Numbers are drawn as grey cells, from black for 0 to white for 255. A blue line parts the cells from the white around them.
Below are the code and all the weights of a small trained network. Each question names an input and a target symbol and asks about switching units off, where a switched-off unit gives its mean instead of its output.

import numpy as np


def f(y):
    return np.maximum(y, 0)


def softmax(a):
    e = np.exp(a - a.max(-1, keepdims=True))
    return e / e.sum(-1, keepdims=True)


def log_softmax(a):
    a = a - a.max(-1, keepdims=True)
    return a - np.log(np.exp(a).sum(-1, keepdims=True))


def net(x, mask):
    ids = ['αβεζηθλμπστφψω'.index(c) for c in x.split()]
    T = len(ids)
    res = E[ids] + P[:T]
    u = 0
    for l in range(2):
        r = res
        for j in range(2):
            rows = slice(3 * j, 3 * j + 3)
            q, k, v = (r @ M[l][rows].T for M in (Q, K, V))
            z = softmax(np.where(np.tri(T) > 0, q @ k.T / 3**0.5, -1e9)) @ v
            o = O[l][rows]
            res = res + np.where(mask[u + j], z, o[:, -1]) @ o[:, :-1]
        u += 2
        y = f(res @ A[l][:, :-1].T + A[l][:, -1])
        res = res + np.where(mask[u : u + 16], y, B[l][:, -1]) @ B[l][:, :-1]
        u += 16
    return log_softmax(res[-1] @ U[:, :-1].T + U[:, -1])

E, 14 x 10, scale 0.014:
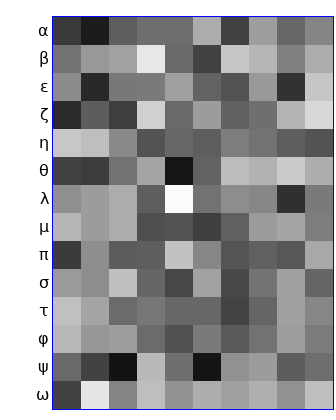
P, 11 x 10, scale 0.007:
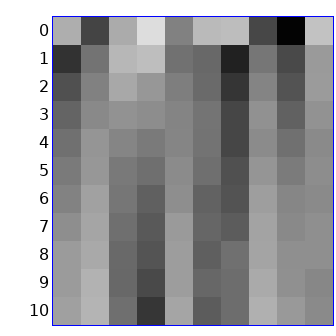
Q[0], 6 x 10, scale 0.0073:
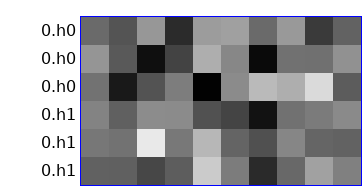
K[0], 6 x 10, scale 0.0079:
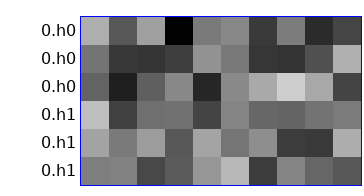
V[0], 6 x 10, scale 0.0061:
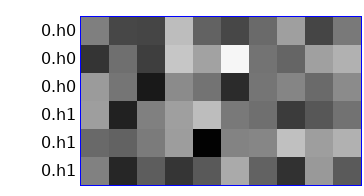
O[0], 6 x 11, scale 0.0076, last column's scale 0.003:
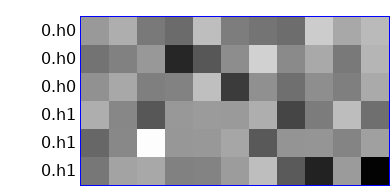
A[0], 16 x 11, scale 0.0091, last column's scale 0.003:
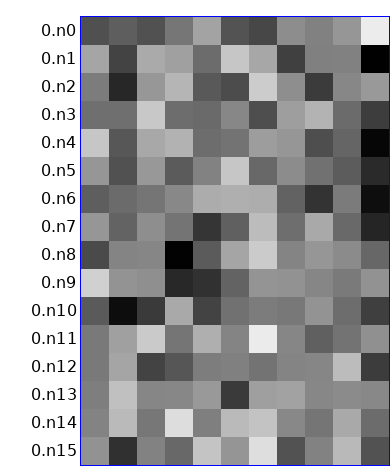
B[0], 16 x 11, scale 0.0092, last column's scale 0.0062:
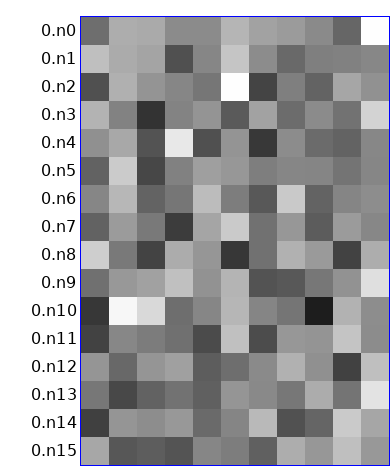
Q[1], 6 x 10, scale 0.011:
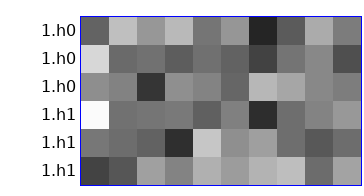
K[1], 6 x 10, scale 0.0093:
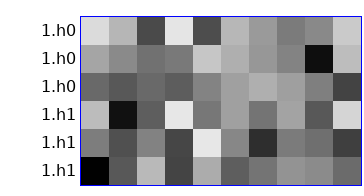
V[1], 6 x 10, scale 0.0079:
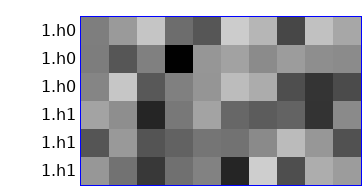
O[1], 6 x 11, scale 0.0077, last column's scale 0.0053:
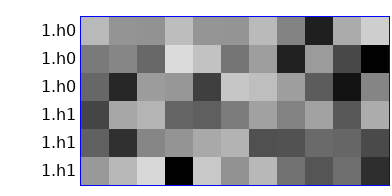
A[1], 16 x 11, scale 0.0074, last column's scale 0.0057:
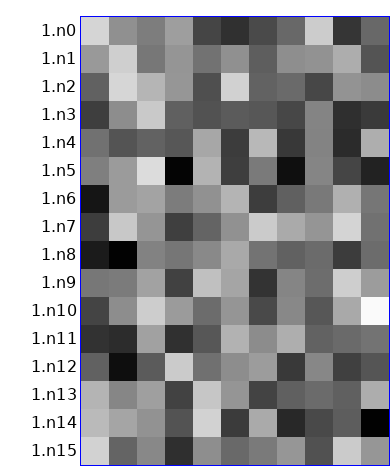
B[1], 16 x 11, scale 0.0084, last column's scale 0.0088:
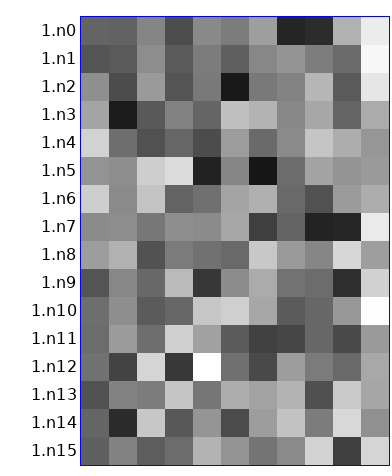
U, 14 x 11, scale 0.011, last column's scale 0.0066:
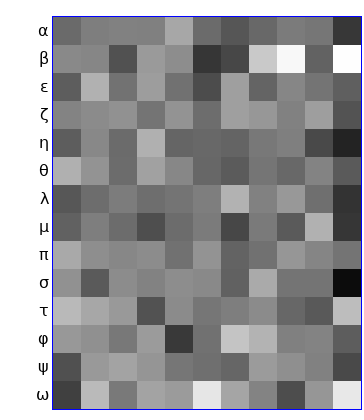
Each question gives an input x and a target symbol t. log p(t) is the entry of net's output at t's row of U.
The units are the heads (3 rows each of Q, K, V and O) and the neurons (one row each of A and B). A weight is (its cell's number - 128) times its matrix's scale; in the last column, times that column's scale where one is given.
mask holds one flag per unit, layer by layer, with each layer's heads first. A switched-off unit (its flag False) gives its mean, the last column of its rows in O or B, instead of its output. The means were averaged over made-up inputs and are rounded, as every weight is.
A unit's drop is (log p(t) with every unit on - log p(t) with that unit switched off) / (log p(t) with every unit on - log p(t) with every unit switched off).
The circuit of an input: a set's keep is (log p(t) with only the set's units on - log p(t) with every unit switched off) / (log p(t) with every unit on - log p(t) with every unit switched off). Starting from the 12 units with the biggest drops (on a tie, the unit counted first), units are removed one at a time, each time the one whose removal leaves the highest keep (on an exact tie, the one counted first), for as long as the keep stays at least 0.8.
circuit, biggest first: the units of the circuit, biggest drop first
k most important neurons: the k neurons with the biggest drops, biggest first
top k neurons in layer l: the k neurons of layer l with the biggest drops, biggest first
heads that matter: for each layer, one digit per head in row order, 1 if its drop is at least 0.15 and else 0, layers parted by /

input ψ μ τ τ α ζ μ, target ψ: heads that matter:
11 / 01
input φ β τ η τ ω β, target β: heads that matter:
01 / 01
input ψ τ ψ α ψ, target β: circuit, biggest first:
1.h0
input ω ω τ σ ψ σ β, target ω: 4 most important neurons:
0.n2, 0.n8, 1.n2, 0.n7
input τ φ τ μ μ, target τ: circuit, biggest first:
1.h1, 0.h1, 1.n7
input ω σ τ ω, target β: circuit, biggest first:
0.h0, 0.h1, 0.n8
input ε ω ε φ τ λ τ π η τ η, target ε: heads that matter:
11 / 11
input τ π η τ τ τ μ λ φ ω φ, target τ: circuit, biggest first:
1.h1, 0.h1, 1.n7
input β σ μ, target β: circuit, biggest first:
1.n15, 1.h0, 0.h1
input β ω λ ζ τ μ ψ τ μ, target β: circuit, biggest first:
1.h1, 0.n2
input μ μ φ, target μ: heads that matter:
10 / 11
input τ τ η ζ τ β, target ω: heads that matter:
10 / 00
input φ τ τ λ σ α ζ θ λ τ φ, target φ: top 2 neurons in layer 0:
0.n1, 0.n2
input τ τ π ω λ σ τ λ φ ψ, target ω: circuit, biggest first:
0.n10
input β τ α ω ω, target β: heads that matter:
11 / 00
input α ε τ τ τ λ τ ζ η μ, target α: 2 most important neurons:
1.n12, 1.n0
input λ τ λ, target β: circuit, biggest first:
0.h1, 1.h0, 0.n15
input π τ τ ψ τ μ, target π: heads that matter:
11 / 11
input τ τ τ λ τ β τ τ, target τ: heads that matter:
01 / 01
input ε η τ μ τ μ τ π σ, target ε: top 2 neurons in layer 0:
0.n15, 0.n2
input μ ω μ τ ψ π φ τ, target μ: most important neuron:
1.n0
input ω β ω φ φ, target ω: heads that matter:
11 / 01
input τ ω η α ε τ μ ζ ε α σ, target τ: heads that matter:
01 / 11
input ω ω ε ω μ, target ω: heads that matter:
11 / 01
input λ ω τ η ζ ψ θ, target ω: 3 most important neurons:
0.n10, 0.n7, 1.n2
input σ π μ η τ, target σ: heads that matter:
10 / 11
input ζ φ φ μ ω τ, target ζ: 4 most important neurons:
1.n14, 0.n15, 0.n1, 0.n14
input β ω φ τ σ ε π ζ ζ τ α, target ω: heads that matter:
00 / 01
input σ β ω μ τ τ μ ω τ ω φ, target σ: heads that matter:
10 / 11
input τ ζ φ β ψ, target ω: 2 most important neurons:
0.n10, 0.n0
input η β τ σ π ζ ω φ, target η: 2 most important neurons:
1.n11, 0.n4
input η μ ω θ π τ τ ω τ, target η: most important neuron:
1.n11
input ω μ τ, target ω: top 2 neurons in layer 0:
0.n8, 0.n9
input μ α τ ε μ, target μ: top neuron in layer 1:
1.n0
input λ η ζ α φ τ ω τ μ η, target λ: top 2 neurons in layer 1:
1.n0, 1.n3
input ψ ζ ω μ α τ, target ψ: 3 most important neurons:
1.n5, 0.n15, 1.n14
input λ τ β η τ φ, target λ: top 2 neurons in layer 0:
0.n2, 0.n6
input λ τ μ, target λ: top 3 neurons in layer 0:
0.n2, 0.n6, 0.n15
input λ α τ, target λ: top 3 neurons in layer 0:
0.n2, 0.n6, 0.n15
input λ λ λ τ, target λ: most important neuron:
1.n0
